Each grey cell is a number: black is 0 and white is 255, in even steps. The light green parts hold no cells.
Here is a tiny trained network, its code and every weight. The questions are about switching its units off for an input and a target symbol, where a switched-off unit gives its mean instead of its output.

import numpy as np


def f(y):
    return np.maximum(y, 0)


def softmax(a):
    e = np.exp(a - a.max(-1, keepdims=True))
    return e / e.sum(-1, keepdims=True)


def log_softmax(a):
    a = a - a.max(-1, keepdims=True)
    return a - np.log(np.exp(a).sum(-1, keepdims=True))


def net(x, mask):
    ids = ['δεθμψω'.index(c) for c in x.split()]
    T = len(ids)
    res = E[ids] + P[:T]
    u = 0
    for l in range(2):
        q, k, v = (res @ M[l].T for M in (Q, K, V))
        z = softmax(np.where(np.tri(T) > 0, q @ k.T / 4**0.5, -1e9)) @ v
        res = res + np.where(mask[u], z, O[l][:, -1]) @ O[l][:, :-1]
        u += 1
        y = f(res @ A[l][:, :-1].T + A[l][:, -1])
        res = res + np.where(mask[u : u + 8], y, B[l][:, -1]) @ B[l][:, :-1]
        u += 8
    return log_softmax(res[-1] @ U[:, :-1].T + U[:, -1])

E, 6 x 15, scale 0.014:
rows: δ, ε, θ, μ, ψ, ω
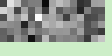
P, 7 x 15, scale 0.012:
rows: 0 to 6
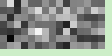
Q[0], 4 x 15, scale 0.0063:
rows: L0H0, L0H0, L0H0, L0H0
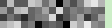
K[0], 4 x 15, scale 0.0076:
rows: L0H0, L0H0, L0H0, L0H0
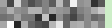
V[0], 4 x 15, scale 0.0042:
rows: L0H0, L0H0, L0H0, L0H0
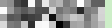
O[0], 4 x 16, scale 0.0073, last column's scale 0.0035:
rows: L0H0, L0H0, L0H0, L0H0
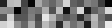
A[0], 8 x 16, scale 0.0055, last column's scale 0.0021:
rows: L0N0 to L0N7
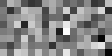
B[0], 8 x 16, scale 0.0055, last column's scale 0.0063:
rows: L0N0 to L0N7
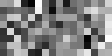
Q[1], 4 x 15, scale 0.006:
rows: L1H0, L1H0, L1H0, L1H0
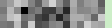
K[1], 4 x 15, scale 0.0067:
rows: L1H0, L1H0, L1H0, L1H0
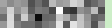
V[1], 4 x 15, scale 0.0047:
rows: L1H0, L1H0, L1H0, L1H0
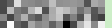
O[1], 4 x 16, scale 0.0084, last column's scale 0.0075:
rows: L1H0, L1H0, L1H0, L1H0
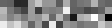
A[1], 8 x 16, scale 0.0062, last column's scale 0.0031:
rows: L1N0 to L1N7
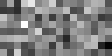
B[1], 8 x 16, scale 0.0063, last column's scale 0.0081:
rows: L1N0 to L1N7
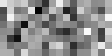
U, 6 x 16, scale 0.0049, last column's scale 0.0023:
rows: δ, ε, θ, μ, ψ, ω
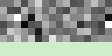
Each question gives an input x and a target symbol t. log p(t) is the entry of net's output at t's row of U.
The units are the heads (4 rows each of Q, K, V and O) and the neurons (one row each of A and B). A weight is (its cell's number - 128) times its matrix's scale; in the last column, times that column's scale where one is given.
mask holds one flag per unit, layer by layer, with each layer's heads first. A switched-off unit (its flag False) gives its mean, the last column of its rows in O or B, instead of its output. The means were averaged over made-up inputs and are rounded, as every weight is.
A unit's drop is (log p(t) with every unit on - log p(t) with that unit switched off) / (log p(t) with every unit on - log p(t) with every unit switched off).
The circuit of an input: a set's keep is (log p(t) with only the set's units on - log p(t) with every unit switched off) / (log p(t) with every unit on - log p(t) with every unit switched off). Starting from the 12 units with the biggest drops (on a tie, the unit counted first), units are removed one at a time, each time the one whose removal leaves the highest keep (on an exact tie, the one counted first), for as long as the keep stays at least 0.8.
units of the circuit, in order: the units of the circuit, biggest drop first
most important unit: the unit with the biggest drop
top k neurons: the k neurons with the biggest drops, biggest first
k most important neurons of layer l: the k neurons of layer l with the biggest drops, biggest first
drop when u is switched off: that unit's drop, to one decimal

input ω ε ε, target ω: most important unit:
L0N4
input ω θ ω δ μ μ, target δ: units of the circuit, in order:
(L0N0, L0H0, L1N6, L1H0)
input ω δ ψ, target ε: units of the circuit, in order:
(L0H0, L1N4)
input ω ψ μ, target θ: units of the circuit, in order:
(L0H0, L0N7)
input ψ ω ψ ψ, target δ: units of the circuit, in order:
(L0H0, L1H0, L1N6)
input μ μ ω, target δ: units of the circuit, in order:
(L0H0, L1N6, L1H0)
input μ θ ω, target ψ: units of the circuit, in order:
(L0H0, L1H0, L1N1, L0N7)
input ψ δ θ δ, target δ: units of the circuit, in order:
(L1H0, L0H0, L1N6)
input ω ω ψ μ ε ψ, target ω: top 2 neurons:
(L0N4, L0N1)
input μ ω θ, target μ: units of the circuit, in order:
(L0H0, L1H0, L1N7)
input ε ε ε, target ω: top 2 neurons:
(L0N1, L0N4)
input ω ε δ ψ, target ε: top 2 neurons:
(L1N5, L0N0)
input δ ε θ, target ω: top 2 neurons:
(L0N1, L0N4)
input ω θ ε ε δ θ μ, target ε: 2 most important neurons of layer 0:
(L0N5, L0N0)
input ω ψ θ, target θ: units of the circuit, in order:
(L0H0)
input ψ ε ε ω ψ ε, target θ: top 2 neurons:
(L0N7, L0N4)
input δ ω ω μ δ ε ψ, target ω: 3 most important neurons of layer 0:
(L0N2, L0N5, L0N3)
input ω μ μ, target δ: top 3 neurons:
(L0N0, L1N6, L0N3)
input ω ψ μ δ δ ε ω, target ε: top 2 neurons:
(L1N5, L0N5)
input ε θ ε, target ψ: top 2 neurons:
(L0N7, L1N1)
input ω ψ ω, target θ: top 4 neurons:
(L0N7, L0N4, L0N5, L1N7)
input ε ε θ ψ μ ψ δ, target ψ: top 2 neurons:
(L0N5, L0N3)
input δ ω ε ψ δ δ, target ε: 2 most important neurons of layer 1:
(L1N4, L1N2)
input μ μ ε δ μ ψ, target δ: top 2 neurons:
(L0N0, L1N6)
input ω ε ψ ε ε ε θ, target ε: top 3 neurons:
(L1N5, L0N0, L1N2)
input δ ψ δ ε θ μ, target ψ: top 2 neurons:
(L0N7, L1N1)
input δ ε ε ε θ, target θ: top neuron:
(L0N4)
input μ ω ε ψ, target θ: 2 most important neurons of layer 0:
(L0N0, L0N5)
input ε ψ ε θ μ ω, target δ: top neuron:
(L0N0)
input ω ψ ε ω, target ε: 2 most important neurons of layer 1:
(L1N5, L1N2)
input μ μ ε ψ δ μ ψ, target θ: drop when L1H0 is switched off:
0.2
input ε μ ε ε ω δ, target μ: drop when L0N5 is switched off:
-0.1
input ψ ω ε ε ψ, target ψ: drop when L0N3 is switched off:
0.2
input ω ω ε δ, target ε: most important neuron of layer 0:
(L0N5)
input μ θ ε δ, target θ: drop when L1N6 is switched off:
0.0
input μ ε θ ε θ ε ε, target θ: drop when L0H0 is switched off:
0.7
